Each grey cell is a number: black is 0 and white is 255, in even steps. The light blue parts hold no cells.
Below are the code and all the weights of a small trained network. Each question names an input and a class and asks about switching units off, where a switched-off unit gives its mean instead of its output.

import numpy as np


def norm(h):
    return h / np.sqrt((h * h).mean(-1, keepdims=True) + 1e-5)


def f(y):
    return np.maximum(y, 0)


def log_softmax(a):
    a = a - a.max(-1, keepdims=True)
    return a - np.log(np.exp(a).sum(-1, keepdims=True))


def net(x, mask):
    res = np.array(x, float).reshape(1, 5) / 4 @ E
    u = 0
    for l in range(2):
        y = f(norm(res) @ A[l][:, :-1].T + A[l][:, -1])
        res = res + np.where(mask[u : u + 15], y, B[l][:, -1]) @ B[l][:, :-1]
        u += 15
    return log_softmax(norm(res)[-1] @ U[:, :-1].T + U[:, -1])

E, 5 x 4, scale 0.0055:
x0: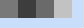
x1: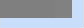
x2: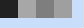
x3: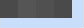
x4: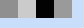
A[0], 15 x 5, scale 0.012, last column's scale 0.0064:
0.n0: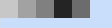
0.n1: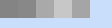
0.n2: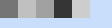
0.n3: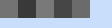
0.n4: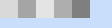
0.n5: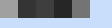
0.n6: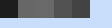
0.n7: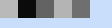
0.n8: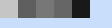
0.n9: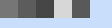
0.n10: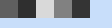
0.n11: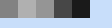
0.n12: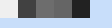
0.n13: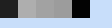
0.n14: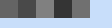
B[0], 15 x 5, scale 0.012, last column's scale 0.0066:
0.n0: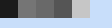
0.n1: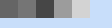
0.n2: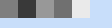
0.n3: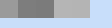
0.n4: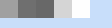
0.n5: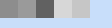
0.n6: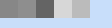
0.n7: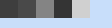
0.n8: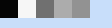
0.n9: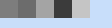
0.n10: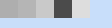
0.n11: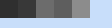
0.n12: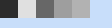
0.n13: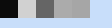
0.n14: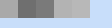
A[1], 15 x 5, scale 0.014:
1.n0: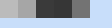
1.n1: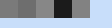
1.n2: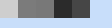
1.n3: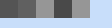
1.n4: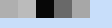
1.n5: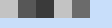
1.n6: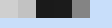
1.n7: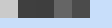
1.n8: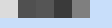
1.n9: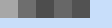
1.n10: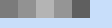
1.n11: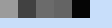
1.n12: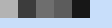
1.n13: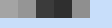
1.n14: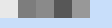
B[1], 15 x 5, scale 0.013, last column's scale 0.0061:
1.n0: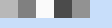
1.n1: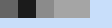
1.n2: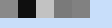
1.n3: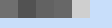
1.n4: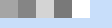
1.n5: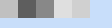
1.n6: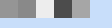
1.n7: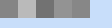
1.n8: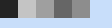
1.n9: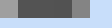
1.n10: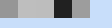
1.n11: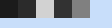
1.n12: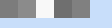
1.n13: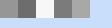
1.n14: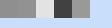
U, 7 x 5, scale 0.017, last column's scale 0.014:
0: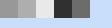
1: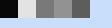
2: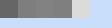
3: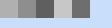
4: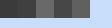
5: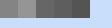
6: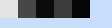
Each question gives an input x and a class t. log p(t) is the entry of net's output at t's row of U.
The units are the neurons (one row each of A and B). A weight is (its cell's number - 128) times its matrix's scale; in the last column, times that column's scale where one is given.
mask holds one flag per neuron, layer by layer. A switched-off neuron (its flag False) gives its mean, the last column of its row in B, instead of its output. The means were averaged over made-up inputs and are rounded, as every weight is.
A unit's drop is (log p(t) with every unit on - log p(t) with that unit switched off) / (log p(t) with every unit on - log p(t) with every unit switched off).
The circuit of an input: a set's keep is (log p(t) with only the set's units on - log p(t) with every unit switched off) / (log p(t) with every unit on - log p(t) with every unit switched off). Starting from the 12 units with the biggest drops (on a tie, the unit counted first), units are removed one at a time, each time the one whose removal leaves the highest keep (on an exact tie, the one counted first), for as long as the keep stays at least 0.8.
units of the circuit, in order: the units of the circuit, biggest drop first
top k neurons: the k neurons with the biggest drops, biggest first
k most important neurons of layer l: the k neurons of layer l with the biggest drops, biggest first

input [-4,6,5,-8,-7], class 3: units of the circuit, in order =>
[0.n4]
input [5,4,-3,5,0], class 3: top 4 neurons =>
[0.n5 0.n3 0.n14 0.n0]
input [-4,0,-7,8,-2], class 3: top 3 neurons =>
[0.n5 0.n14 0.n3]
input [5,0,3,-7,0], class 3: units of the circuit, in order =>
[0.n4 1.n5]
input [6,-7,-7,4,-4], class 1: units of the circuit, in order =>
[0.n12 0.n8]
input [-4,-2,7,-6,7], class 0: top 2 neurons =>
[1.n4 0.n4]
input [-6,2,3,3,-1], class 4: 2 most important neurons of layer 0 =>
[0.n2 0.n4]
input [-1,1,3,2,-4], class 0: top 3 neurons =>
[0.n10 0.n4 1.n10]
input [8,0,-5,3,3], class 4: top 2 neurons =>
[0.n7 0.n9]
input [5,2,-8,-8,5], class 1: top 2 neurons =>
[0.n12 0.n8]
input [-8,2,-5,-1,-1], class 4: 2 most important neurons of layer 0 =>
[0.n0 0.n2]
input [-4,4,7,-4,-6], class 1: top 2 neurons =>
[0.n13 1.n4]
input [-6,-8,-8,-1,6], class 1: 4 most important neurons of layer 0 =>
[0.n0 0.n12 0.n8 0.n10]
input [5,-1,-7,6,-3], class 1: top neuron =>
[0.n12]
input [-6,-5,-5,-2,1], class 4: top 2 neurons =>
[0.n0 0.n2]
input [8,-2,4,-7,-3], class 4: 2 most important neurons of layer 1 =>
[1.n4 1.n3]
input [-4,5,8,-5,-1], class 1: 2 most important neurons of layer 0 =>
[0.n13 0.n7]
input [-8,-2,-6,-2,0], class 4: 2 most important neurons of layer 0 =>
[0.n0 0.n2]
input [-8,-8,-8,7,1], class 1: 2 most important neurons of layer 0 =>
[0.n0 0.n5]
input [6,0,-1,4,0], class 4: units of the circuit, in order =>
[0.n7]
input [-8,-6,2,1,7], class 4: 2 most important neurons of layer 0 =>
[0.n2 0.n0]
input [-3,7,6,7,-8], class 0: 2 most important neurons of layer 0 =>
[0.n10 0.n4]
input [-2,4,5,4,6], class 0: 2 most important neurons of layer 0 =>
[0.n4 0.n5]
